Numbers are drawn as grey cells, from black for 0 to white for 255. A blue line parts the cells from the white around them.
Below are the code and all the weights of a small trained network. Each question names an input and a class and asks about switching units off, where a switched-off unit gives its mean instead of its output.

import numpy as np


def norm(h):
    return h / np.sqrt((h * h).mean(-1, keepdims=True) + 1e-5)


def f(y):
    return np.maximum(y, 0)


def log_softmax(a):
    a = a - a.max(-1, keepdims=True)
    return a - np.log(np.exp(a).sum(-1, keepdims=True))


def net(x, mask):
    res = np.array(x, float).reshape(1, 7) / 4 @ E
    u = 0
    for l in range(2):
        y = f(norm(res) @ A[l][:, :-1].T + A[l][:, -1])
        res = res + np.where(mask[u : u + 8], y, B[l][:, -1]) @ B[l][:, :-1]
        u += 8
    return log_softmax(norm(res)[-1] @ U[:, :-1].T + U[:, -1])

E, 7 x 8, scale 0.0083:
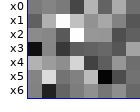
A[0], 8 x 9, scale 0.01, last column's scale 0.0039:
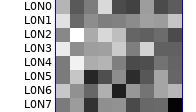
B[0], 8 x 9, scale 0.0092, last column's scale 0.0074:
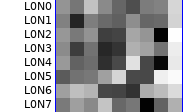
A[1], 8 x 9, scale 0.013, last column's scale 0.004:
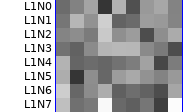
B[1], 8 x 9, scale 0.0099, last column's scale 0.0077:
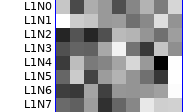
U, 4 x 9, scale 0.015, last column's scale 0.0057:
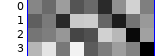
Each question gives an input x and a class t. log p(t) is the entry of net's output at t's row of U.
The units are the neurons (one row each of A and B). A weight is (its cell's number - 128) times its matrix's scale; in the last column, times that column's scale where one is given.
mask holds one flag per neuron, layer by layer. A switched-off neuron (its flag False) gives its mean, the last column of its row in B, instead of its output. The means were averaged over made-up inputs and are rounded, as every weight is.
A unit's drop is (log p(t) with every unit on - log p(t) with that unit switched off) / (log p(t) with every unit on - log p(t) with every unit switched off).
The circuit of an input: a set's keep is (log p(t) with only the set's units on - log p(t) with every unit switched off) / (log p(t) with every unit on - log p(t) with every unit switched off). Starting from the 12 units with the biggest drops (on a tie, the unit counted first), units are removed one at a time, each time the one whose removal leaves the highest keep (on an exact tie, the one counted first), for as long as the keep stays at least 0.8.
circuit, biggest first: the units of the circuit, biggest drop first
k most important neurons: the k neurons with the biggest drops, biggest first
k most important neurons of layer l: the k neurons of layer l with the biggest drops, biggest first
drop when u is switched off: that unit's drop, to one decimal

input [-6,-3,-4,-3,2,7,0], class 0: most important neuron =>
[L0N5]
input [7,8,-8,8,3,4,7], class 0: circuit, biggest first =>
[L1N4, L0N2]
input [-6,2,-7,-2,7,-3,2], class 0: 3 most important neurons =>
[L0N6, L0N4, L0N2]
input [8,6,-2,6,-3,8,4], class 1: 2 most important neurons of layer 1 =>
[L1N7, L1N6]
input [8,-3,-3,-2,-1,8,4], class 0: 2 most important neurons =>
[L1N0, L1N5]
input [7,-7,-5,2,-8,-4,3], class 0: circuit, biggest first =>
[L0N2, L0N4]
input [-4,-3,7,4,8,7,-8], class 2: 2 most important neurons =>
[L0N4, L0N2]
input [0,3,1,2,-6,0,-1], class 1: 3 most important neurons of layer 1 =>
[L1N3, L1N7, L1N4]
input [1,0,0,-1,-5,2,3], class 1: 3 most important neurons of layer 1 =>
[L1N7, L1N6, L1N3]
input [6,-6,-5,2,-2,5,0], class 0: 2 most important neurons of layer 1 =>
[L1N0, L1N5]
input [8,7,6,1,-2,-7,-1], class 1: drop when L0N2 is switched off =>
0.2
